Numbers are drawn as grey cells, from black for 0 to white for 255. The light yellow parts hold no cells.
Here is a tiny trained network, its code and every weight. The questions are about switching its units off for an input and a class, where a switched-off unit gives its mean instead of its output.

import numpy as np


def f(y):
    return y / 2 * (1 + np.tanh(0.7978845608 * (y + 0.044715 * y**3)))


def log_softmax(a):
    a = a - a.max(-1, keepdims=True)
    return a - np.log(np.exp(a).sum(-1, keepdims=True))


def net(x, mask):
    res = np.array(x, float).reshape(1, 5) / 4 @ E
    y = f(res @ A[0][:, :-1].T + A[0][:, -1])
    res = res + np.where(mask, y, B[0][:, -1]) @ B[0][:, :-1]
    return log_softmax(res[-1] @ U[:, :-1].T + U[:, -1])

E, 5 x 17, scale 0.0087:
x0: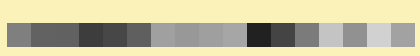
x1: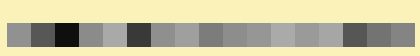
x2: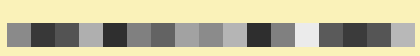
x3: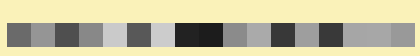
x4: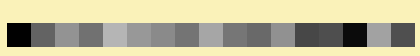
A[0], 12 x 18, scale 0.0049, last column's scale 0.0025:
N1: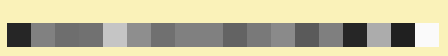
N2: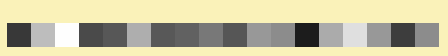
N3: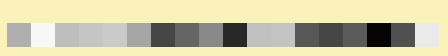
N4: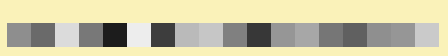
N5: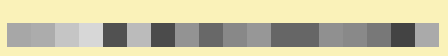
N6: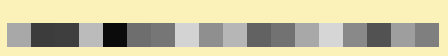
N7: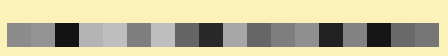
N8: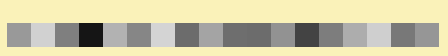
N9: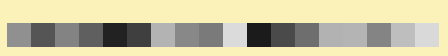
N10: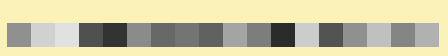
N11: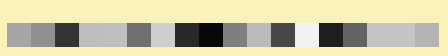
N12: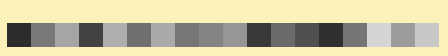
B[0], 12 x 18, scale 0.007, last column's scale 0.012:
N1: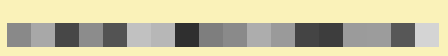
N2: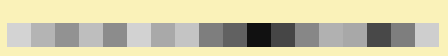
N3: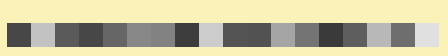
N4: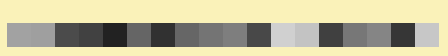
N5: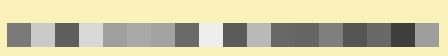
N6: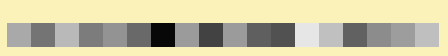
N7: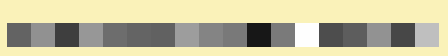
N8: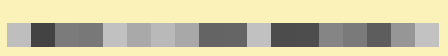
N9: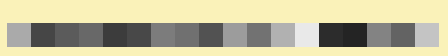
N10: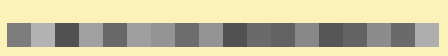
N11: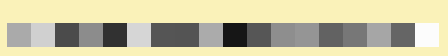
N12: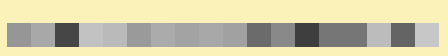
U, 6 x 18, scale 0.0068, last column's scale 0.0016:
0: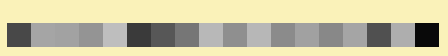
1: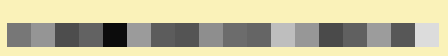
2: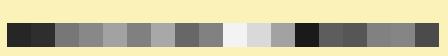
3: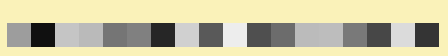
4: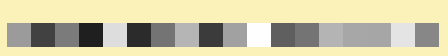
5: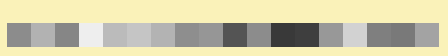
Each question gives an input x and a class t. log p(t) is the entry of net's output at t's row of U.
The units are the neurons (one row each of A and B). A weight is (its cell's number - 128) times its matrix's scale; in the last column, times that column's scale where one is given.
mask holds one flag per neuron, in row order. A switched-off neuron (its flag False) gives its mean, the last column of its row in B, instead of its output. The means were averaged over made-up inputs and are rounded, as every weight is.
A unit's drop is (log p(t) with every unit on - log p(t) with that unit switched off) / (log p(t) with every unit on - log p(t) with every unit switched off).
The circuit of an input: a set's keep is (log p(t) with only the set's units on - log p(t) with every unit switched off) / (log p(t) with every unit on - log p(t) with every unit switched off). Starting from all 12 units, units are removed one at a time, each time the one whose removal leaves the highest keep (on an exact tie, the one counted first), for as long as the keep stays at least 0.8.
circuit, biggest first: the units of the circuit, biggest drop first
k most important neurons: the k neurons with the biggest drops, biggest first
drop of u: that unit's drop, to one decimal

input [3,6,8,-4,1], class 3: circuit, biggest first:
[N6]
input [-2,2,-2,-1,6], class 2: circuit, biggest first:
[N11 N4]
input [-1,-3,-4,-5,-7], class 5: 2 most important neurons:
[N2 N5]
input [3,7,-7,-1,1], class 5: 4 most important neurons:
[N9 N6 N1 N4]
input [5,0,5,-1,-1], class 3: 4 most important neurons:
[N6 N11 N3 N1]
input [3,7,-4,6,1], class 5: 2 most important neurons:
[N4 N3]
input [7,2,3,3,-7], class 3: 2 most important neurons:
[N6 N3]
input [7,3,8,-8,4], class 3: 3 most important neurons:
[N6 N11 N3]
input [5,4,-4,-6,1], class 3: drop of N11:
0.3
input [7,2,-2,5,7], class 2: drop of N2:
0.3
